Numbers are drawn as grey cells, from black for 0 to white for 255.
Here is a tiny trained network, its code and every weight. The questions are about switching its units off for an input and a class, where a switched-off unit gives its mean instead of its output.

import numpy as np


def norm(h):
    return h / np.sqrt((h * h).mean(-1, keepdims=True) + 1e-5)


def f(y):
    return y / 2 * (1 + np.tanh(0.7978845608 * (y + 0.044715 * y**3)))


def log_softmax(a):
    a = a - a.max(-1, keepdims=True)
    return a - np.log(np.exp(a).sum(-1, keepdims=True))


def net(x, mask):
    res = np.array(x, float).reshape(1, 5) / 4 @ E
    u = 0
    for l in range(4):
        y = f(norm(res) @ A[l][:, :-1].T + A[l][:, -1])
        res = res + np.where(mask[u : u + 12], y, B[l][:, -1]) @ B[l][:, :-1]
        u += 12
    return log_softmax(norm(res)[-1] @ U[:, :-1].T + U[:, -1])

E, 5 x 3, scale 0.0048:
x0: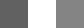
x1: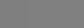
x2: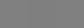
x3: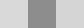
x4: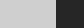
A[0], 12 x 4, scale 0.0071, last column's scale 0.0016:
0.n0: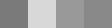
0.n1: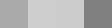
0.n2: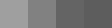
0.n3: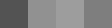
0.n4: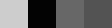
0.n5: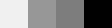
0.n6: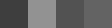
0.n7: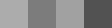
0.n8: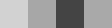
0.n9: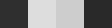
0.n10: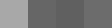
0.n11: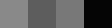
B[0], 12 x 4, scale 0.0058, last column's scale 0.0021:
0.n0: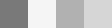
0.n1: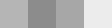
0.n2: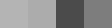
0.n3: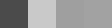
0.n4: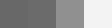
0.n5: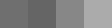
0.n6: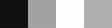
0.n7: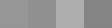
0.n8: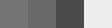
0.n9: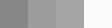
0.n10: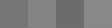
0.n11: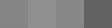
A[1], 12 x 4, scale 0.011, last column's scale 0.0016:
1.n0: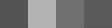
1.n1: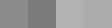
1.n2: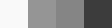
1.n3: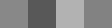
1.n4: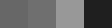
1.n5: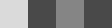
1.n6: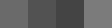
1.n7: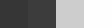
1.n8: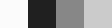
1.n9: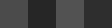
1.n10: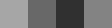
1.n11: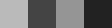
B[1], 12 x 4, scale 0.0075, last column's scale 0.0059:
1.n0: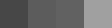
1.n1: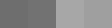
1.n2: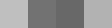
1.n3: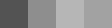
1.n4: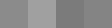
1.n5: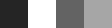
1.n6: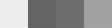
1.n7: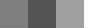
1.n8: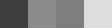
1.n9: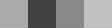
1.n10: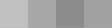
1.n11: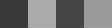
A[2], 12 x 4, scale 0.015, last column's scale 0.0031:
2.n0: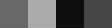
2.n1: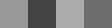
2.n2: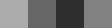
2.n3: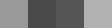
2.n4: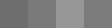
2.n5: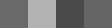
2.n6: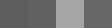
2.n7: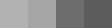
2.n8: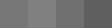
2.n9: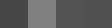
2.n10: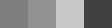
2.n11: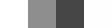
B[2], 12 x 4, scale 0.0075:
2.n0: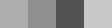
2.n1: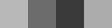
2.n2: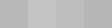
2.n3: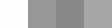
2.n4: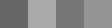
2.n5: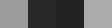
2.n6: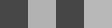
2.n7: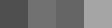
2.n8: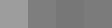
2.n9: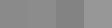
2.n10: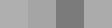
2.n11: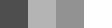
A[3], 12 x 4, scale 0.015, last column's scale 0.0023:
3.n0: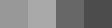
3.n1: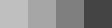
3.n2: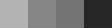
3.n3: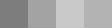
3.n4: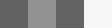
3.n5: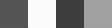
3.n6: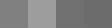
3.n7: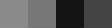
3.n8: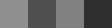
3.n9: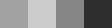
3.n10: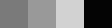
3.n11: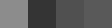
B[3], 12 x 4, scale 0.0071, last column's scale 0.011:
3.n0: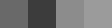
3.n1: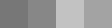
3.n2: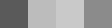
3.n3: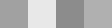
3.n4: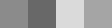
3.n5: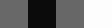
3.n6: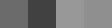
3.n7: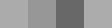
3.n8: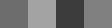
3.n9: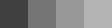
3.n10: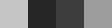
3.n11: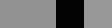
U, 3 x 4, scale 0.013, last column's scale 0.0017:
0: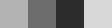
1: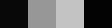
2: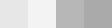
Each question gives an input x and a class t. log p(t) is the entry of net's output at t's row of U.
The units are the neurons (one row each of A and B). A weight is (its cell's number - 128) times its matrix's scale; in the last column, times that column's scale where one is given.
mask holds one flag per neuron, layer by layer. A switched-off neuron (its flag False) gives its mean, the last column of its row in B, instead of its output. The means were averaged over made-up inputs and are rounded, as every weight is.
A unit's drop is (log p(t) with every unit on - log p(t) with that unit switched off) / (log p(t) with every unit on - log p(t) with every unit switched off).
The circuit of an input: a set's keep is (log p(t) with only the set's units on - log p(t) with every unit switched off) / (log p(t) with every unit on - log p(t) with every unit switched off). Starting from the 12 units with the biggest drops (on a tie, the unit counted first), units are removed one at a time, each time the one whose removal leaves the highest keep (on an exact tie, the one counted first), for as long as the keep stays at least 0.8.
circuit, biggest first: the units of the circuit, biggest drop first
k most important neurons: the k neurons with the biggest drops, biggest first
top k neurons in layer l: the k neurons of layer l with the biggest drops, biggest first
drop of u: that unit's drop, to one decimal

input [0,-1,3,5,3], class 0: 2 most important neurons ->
(1.n5 2.n5)
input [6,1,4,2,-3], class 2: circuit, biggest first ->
(3.n3)
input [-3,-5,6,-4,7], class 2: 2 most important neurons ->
(2.n2 2.n3)
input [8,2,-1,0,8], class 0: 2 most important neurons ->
(2.n5 2.n0)
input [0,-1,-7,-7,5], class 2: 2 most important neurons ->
(2.n3 2.n2)
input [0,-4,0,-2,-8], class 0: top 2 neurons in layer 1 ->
(1.n5 1.n8)
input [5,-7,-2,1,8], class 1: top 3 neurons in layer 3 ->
(3.n9 3.n10 3.n11)
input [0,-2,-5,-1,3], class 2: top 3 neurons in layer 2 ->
(2.n2 2.n3 2.n6)
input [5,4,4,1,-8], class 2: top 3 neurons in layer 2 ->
(2.n11 2.n10 2.n7)
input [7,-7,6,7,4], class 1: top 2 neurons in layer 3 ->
(3.n5 3.n9)
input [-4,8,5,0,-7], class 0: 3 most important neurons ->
(2.n1 1.n9 2.n11)
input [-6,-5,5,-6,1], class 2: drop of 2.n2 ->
0.2
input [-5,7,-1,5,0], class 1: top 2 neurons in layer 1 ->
(1.n8 1.n3)
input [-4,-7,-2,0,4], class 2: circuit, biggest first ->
(2.n2)
